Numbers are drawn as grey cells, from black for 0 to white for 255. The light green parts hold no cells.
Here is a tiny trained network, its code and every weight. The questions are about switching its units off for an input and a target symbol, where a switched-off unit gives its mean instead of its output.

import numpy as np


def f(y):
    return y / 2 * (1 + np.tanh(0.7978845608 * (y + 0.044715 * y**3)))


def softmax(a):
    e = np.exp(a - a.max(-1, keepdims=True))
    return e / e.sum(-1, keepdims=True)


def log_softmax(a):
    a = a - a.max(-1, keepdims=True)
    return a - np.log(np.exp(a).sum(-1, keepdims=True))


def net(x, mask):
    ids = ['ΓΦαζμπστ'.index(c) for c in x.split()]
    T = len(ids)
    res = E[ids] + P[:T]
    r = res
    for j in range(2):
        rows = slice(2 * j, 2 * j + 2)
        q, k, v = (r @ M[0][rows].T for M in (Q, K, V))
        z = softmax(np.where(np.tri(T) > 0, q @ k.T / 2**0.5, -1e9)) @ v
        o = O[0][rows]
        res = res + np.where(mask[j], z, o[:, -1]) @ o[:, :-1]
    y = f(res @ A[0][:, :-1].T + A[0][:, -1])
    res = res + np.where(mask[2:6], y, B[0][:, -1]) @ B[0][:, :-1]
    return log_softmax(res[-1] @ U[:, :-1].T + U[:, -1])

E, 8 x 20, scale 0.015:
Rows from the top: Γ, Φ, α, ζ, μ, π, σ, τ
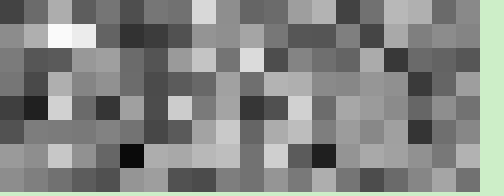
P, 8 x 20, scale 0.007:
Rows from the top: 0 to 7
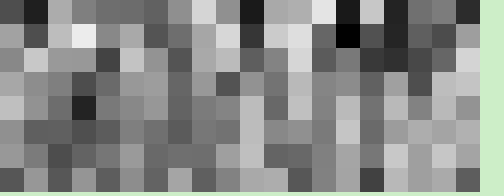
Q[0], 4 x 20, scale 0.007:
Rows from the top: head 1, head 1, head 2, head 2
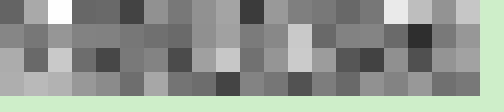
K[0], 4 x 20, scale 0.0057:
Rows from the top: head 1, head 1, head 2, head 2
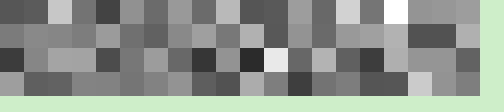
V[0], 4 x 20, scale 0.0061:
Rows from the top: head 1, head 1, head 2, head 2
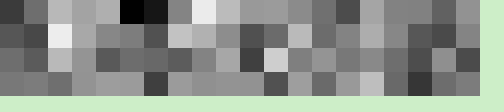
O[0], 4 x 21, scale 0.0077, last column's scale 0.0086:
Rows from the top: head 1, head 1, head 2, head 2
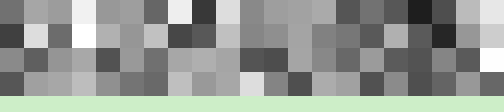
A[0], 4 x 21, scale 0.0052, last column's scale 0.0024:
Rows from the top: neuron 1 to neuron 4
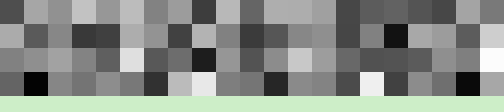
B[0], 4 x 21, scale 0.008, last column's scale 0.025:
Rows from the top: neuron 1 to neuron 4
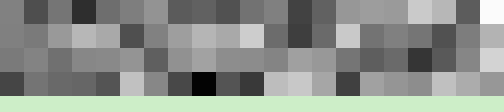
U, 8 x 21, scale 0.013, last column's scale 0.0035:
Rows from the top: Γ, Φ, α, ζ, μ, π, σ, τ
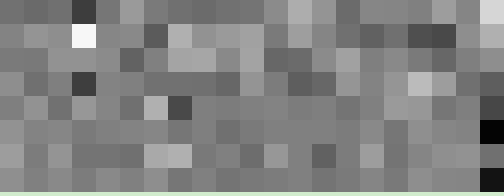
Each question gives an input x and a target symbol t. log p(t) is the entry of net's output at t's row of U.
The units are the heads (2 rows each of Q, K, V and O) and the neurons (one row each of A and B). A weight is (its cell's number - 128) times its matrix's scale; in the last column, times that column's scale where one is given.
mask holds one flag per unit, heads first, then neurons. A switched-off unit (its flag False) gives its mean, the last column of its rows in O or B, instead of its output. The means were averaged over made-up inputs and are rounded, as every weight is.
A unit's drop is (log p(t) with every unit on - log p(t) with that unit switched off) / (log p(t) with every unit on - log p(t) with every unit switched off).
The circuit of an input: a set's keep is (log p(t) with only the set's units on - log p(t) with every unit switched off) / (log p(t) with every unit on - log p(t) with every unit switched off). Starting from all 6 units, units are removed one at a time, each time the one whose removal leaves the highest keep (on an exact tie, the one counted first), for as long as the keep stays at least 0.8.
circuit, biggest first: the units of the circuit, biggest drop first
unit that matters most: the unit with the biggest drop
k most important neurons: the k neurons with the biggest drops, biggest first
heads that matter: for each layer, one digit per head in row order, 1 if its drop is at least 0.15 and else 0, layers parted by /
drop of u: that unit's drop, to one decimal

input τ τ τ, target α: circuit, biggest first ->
(neuron 2; neuron 1; head 1)
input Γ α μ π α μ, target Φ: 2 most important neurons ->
(neuron 4; neuron 3)
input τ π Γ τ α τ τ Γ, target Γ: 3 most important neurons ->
(neuron 2; neuron 4; neuron 1)
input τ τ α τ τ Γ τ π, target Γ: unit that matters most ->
neuron 2
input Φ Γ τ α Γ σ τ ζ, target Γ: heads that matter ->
00
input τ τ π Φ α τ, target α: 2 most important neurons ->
(neuron 1; neuron 2)
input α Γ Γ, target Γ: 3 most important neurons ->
(neuron 1; neuron 2; neuron 3)
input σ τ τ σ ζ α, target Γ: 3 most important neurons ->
(neuron 4; neuron 2; neuron 3)
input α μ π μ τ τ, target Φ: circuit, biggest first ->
(neuron 1; head 1)
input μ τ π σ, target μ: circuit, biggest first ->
(neuron 1; head 1)
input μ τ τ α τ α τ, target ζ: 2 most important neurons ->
(neuron 3; neuron 2)
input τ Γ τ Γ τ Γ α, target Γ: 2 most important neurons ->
(neuron 4; neuron 2)
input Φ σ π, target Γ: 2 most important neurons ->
(neuron 1; neuron 2)
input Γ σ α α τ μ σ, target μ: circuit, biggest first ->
(head 1)
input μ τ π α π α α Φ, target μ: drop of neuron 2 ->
0.1
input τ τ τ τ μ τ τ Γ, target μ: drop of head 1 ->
1.0
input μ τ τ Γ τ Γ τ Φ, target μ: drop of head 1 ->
0.7
